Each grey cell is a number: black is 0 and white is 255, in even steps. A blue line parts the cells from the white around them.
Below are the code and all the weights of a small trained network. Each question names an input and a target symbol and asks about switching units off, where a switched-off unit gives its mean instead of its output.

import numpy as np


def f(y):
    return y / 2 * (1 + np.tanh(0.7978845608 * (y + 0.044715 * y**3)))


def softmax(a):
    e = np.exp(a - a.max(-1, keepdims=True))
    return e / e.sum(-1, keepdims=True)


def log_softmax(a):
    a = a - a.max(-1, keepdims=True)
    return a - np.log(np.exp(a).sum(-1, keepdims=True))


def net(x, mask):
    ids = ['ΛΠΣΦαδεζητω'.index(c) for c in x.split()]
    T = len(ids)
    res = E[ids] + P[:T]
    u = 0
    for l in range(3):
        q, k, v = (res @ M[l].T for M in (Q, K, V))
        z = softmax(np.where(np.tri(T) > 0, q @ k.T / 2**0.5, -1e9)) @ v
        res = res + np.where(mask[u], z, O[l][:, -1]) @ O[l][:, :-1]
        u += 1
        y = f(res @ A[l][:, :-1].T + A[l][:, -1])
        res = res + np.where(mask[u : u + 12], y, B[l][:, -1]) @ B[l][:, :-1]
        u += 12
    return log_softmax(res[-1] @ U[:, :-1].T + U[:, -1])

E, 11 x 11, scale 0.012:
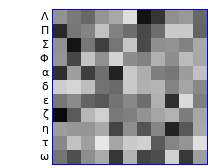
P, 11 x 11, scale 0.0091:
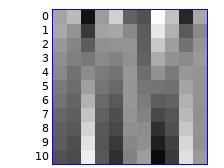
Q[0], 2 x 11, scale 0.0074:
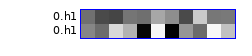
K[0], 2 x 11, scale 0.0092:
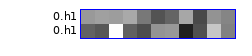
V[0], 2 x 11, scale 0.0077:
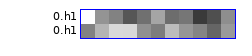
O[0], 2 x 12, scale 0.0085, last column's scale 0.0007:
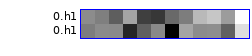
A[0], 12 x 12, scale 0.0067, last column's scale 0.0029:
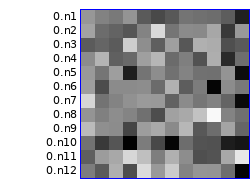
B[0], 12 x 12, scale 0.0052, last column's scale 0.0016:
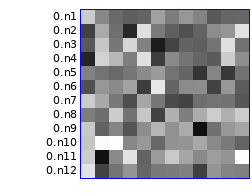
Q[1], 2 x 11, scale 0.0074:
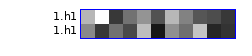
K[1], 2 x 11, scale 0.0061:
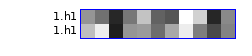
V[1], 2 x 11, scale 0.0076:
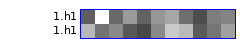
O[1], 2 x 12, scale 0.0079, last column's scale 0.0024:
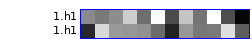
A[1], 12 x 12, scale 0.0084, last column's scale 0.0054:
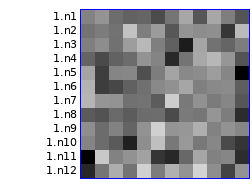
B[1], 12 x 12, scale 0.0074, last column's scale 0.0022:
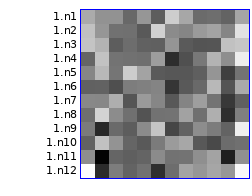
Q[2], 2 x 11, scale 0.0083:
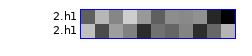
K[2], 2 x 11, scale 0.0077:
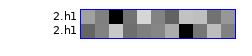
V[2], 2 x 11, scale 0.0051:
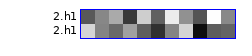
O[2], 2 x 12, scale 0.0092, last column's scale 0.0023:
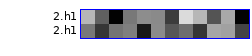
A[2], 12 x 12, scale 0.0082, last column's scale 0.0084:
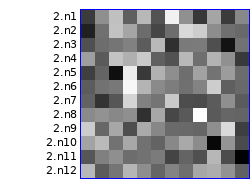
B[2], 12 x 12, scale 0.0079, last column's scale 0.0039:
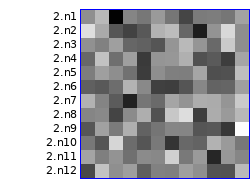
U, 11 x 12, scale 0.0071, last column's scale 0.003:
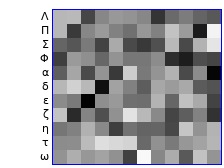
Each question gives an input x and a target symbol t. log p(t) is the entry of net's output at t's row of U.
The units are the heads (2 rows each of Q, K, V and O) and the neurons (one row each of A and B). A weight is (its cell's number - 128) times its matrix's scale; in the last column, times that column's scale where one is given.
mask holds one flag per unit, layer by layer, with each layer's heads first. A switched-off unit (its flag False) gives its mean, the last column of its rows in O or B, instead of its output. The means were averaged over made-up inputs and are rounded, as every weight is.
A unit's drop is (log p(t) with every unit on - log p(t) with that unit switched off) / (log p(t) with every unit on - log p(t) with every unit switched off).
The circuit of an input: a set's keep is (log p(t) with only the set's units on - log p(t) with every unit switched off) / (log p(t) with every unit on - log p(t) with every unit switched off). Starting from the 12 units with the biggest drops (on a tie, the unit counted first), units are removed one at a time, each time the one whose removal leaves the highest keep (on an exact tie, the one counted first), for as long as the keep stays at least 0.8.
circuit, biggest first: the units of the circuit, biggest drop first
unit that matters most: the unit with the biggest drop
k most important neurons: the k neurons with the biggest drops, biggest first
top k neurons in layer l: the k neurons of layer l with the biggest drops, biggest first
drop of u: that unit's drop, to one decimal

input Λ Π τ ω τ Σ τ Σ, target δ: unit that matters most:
2.h1
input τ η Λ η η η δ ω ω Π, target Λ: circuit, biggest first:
[2.n1; 0.h1]
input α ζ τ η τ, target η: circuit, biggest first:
[0.h1; 2.h1; 0.n10]
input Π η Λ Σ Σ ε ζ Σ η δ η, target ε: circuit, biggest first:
[2.h1; 0.n8; 0.h1; 0.n1]
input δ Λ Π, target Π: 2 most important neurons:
[1.n12; 0.n11]
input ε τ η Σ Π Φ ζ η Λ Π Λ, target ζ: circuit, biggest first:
[1.h1; 0.h1]
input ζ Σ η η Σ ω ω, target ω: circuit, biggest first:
[2.n8; 2.h1; 1.h1]
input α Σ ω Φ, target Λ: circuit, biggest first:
[2.n1; 2.h1; 1.n12; 0.n6]
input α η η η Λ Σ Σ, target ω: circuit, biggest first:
[0.h1; 1.h1]
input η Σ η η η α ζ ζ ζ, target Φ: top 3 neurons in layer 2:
[2.n9; 2.n4; 2.n7]
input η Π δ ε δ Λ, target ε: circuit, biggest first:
[2.n8; 2.h1; 0.n8]
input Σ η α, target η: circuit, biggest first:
[2.h1; 1.h1]
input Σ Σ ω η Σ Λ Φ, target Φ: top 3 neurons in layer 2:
[2.n4; 2.n9; 2.n12]
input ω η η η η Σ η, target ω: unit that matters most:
0.h1
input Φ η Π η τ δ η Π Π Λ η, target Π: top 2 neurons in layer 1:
[1.n5; 1.n4]
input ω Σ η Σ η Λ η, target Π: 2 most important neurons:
[0.n2; 1.n4]
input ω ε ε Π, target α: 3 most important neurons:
[2.n12; 1.n12; 2.n5]
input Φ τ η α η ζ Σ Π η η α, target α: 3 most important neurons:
[2.n5; 1.n12; 2.n11]
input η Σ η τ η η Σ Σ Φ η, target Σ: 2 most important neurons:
[0.n8; 0.n12]
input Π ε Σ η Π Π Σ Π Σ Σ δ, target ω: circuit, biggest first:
[1.h1]
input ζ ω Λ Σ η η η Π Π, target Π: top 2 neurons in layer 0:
[0.n11; 0.n9]
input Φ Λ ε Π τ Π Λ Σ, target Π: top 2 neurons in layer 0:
[0.n2; 0.n4]
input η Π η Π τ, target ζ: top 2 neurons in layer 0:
[0.n9; 0.n8]
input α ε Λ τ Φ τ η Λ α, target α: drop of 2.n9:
-0.1
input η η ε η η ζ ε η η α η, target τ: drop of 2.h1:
0.4
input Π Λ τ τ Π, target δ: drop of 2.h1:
0.2
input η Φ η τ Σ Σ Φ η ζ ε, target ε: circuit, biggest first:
[2.h1]
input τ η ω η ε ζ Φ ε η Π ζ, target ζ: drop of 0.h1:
1.0
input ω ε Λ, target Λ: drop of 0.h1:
0.1
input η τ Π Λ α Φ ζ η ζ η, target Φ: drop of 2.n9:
0.2
